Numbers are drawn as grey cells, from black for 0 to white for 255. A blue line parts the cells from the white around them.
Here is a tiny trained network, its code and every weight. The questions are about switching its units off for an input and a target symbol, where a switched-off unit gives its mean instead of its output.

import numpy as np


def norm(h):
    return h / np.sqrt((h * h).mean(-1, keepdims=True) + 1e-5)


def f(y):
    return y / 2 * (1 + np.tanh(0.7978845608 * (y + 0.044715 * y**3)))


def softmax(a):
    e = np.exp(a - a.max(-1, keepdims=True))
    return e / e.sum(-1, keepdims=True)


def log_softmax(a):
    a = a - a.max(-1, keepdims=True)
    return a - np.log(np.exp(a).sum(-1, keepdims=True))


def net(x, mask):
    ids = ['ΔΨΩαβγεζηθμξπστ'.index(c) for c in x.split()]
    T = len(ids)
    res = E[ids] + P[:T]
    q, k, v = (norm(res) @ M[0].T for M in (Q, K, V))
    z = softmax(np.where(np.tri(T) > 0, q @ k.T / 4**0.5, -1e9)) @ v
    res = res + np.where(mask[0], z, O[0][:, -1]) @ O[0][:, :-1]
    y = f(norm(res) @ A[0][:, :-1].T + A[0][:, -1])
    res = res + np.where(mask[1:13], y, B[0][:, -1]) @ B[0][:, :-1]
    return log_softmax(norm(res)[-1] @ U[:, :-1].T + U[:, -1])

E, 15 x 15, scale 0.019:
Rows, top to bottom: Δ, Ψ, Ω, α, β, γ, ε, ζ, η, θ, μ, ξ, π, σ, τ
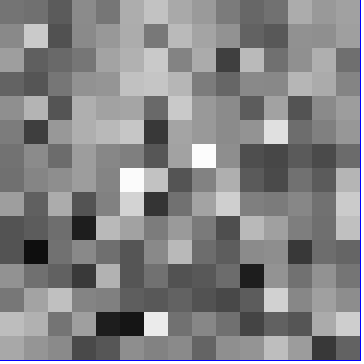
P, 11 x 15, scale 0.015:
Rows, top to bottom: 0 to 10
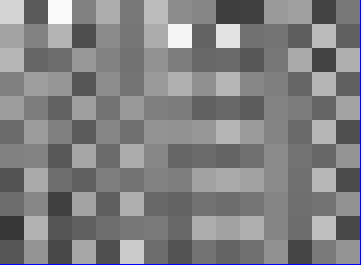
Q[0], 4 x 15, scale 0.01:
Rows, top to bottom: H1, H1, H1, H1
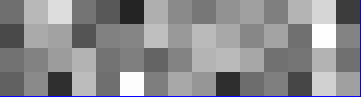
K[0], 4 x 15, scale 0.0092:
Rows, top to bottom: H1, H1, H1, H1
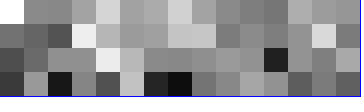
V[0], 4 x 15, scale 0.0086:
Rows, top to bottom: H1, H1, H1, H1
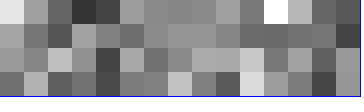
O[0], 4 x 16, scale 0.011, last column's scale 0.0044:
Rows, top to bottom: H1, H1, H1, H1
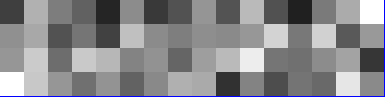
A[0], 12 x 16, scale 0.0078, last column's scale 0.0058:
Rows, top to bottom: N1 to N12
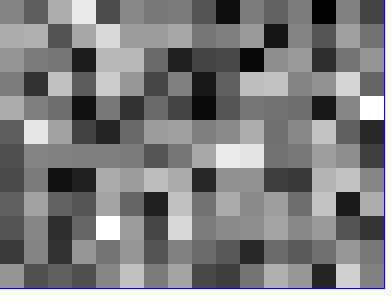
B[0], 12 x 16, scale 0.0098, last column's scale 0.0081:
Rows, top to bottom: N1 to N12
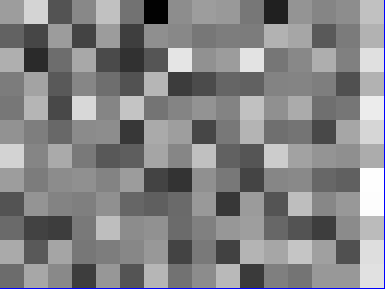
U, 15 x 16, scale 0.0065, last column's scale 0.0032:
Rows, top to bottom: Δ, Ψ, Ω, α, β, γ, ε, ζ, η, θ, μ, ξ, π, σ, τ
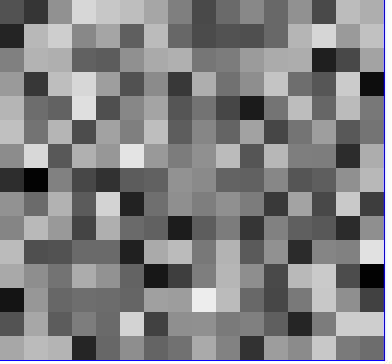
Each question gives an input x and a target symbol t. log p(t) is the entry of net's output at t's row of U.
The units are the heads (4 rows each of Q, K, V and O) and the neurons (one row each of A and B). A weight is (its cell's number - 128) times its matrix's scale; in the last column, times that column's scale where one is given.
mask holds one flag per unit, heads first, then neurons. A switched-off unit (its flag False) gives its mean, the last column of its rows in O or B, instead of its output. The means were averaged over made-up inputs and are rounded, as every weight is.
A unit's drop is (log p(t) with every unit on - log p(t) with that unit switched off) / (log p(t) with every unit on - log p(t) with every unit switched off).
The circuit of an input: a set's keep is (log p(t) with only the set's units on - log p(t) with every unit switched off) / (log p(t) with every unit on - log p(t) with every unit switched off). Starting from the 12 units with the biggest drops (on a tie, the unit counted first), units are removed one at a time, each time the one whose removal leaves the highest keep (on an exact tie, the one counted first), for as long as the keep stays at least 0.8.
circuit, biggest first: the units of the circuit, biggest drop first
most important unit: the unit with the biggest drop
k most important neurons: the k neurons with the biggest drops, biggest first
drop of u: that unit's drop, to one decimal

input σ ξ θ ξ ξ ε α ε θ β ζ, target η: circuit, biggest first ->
H1; N2
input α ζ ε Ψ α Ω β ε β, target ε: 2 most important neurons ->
N3; N6
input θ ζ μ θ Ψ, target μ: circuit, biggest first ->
H1; N3; N9
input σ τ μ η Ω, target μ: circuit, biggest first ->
H1; N9; N11; N5
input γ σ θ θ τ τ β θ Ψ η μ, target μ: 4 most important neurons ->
N12; N9; N3; N8
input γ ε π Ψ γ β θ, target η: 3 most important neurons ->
N12; N3; N2
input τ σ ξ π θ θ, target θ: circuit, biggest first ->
N8
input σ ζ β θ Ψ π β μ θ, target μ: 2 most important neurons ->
N3; N12
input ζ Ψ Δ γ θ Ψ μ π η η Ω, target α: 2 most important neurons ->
N2; N7
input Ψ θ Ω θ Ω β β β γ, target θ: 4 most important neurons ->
N4; N3; N5; N12
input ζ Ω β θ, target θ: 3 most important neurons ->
N8; N4; N3
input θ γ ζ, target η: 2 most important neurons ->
N2; N1
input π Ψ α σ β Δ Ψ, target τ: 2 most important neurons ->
N6; N5
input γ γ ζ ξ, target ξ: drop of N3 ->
0.1
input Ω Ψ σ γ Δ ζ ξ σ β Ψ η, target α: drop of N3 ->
-0.1
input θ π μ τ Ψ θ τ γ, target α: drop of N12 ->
0.2
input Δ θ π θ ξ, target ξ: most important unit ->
N5
